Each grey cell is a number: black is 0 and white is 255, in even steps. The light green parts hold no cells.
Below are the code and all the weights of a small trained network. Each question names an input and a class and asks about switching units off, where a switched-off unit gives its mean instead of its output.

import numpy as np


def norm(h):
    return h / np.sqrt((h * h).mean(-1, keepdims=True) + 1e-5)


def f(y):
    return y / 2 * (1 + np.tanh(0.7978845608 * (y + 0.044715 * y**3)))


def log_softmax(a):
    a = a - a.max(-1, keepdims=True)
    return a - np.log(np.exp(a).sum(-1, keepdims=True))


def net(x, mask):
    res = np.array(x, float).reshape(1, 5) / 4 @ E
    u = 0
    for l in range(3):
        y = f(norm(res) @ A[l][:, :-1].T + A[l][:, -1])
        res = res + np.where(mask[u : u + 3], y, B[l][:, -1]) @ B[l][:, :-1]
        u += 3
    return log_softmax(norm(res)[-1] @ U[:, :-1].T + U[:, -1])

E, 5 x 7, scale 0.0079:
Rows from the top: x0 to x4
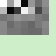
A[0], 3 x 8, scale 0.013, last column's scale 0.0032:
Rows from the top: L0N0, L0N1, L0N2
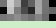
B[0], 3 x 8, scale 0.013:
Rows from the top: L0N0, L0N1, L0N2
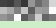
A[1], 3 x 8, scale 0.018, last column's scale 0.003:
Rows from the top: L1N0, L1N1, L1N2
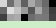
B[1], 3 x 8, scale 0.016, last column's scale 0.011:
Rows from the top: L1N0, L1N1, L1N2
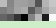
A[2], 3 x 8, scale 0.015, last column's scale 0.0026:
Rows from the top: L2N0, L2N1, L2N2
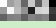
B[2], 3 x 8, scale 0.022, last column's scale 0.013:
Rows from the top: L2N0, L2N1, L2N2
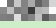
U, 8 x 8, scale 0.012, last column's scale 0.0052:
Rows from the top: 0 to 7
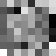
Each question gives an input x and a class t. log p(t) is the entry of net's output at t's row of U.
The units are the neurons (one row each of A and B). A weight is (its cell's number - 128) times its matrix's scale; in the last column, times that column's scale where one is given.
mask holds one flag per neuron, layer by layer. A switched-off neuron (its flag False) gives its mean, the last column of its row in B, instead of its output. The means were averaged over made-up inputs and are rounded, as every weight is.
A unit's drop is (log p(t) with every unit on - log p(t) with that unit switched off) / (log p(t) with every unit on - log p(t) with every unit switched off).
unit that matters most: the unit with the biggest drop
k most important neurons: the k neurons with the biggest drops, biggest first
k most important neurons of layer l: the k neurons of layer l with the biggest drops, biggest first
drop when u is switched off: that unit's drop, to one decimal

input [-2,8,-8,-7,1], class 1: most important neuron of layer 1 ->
[L1N0]
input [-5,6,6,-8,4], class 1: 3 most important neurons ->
[L2N1 L2N0 L1N2]
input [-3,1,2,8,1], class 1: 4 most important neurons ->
[L0N1 L2N1 L2N0 L1N2]
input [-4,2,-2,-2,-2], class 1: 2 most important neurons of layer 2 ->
[L2N1 L2N0]
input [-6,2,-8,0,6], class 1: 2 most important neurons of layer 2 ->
[L2N1 L2N0]
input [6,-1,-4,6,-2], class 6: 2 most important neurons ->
[L0N1 L1N2]
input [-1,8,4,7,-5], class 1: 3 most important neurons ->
[L1N0 L2N0 L2N1]
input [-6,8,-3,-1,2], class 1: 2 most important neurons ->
[L2N1 L2N0]
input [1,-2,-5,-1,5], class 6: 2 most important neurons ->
[L0N0 L2N1]
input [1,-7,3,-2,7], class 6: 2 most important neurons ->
[L0N0 L1N2]
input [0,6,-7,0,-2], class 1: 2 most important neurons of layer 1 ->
[L1N0 L1N2]
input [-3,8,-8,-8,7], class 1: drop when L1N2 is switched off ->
0.1
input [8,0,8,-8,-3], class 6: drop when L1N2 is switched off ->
1.8
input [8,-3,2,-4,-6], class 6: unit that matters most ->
L1N2
